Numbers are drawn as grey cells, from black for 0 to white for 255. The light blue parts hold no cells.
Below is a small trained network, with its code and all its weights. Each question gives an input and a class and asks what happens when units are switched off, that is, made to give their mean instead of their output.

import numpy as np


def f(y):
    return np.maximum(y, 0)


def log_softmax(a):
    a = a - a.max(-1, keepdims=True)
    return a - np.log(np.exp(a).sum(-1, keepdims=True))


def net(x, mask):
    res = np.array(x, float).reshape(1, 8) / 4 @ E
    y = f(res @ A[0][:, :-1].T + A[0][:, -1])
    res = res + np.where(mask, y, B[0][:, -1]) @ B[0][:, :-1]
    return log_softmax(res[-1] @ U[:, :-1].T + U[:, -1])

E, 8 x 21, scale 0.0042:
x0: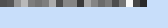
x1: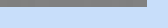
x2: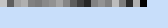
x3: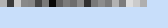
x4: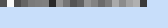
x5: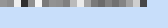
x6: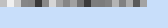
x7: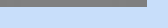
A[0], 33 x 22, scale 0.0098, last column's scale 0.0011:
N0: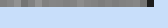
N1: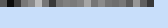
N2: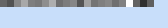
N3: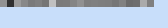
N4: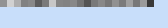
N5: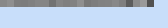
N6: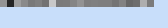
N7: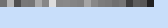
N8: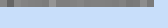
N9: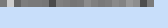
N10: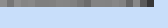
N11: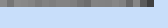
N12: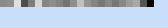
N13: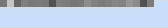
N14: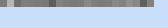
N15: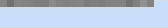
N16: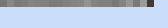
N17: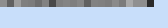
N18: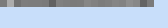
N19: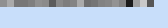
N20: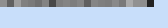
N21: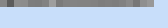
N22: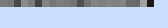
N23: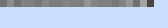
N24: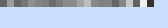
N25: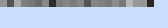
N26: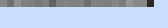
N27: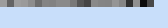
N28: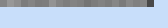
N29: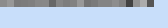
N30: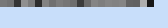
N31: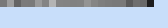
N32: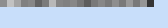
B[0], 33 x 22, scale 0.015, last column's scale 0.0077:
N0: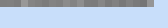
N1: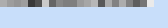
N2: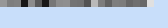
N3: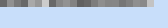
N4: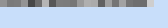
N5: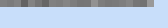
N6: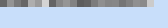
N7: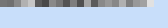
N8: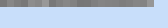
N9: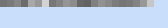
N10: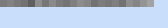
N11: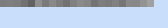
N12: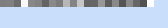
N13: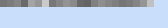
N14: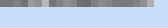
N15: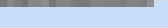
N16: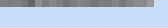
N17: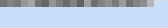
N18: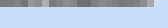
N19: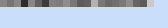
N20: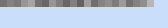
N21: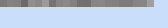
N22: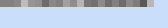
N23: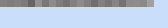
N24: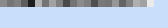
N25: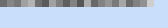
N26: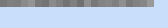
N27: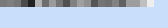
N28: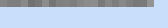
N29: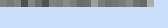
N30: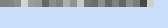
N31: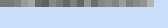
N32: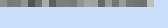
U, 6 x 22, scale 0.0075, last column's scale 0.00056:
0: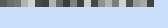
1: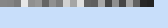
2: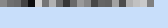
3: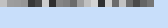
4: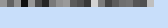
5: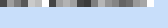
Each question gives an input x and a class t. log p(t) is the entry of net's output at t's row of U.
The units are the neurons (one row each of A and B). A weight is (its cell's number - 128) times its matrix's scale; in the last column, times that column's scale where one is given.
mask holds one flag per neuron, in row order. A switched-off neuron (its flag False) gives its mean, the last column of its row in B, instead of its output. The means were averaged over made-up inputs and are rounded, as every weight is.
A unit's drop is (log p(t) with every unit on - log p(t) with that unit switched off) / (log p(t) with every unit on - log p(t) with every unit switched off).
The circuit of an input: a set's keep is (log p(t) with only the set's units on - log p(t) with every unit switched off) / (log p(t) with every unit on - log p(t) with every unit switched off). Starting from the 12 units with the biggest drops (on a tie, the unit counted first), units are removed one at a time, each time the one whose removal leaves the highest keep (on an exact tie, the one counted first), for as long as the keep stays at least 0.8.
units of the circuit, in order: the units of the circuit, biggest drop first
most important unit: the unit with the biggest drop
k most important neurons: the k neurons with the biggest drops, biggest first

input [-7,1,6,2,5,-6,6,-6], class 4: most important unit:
N19
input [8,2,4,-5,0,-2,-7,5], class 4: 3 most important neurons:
N2, N4, N32
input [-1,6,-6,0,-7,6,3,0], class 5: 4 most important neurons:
N6, N3, N27, N30
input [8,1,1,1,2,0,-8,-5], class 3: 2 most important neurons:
N1, N19
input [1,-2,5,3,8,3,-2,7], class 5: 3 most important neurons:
N9, N24, N13
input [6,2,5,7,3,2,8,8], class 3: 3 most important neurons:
N4, N32, N7
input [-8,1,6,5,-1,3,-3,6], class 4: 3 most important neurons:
N19, N24, N29
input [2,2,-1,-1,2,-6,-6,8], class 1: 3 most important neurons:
N30, N22, N4
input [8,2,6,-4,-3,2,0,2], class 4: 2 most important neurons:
N2, N24
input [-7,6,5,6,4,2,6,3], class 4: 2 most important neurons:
N19, N1
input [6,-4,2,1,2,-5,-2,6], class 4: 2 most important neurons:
N2, N12
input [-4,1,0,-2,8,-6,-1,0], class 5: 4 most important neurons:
N12, N9, N13, N14
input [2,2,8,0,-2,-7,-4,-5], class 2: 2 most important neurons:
N27, N12
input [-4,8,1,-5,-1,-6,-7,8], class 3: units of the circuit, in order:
N1
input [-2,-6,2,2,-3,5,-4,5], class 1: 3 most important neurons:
N12, N4, N32
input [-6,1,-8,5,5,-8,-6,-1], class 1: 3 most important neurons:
N30, N22, N27
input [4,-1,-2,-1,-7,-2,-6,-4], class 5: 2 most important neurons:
N6, N3
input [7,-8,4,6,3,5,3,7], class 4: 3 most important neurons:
N2, N7, N31
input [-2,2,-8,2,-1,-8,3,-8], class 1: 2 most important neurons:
N30, N22
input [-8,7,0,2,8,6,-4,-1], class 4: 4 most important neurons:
N19, N29, N6, N3
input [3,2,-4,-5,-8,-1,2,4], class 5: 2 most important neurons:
N6, N3
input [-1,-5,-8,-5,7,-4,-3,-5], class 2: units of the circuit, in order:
N24
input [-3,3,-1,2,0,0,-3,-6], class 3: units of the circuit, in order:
N1, N27
